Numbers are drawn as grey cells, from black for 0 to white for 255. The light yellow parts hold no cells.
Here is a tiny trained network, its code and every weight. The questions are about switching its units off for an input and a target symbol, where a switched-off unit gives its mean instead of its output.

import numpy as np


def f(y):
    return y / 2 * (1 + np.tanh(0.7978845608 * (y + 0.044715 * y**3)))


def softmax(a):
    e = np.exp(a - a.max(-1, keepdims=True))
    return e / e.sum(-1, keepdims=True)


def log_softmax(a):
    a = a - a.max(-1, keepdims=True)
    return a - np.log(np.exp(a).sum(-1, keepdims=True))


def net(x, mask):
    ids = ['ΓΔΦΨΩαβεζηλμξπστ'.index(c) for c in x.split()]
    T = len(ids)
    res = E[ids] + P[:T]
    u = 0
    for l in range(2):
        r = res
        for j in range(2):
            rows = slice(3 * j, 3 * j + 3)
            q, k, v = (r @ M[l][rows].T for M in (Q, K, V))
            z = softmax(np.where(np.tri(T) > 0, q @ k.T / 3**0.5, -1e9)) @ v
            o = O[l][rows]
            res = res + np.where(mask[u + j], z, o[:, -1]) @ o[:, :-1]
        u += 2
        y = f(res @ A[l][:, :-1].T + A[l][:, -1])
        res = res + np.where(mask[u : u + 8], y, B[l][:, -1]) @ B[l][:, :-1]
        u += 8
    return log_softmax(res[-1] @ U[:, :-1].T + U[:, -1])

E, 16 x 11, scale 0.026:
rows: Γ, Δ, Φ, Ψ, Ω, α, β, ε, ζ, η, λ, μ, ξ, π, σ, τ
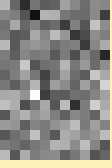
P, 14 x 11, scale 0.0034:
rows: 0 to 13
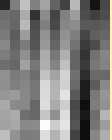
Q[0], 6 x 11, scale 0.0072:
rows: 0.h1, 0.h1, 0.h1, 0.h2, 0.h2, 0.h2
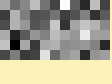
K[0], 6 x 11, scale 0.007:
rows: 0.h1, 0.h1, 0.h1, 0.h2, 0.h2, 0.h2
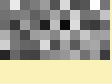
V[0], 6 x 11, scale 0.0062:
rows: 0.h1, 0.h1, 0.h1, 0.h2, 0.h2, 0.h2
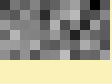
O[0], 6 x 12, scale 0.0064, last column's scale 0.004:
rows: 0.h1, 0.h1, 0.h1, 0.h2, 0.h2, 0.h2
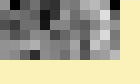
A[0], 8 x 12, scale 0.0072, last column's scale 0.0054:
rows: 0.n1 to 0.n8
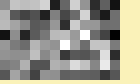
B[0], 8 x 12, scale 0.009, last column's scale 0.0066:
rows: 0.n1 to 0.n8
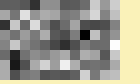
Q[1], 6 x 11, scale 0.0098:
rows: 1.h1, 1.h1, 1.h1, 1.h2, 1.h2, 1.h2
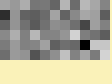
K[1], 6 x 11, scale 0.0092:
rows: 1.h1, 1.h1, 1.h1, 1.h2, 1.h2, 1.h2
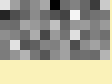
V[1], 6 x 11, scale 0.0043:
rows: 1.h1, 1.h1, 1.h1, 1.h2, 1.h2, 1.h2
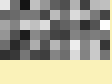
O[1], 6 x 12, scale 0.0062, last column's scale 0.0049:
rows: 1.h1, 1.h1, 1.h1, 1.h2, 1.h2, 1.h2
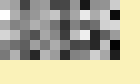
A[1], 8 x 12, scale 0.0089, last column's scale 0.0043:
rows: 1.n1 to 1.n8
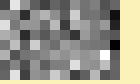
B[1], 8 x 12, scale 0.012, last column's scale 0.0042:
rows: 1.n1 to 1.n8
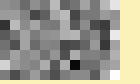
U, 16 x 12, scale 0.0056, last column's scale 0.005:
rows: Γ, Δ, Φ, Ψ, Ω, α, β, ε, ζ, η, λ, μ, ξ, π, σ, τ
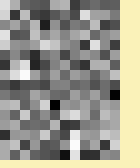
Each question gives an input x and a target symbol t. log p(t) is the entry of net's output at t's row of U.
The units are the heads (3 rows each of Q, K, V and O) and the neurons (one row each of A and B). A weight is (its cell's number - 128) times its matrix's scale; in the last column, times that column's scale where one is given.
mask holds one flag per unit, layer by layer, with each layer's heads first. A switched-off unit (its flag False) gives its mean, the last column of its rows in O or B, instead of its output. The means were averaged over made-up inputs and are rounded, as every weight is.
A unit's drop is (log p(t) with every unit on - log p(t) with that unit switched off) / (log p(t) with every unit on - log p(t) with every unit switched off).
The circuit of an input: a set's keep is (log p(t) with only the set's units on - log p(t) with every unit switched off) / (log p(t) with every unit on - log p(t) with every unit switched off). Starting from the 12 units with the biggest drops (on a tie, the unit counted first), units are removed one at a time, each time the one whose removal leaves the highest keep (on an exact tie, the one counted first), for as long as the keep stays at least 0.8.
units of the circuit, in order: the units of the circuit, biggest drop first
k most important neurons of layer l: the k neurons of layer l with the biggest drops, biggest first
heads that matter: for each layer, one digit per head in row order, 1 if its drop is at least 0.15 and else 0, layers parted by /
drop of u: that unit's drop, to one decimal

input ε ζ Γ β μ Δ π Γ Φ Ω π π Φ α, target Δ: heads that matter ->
01 / 00
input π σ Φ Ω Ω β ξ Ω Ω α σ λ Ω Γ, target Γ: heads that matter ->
10 / 00
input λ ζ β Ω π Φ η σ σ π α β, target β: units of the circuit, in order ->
[1.h2 1.h1]
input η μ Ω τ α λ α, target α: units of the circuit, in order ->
[0.h1 0.n1]
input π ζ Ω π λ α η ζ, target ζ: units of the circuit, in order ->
[1.h1 0.n7 0.n6]
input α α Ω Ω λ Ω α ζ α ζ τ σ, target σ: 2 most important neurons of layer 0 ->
[0.n4 0.n5]
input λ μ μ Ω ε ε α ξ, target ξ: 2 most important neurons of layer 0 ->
[0.n3 0.n1]
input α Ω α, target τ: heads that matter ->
11 / 10
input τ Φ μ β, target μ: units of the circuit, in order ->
[0.n7 0.n5]
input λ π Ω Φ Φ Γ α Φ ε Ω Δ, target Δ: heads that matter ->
11 / 01
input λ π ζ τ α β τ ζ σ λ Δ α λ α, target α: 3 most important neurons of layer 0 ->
[0.n1 0.n8 0.n2]
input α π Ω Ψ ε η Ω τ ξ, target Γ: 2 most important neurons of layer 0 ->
[0.n7 0.n2]
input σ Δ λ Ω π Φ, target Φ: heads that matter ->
10 / 01
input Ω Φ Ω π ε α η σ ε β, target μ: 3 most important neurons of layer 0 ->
[0.n7 0.n1 0.n6]
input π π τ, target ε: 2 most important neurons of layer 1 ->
[1.n3 1.n8]
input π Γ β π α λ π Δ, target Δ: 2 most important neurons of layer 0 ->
[0.n8 0.n2]
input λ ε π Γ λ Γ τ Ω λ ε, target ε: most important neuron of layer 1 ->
[1.n1]
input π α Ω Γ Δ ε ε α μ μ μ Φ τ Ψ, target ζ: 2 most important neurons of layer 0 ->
[0.n2 0.n6]
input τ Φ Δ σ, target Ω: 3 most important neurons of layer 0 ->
[0.n4 0.n2 0.n5]
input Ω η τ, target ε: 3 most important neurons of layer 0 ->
[0.n2 0.n6 0.n1]
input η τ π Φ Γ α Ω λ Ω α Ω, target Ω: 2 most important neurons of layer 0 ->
[0.n1 0.n6]
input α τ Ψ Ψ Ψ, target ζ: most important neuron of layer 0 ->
[0.n6]
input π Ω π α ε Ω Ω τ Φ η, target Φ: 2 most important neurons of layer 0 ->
[0.n6 0.n5]
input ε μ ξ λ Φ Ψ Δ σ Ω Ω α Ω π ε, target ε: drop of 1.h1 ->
0.0
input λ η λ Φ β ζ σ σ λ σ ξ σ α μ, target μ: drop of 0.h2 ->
-0.1
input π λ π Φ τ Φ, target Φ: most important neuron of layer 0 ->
[0.n3]
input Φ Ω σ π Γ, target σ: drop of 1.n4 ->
0.5
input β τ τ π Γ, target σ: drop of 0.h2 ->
-0.1
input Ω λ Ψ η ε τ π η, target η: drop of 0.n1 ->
0.4
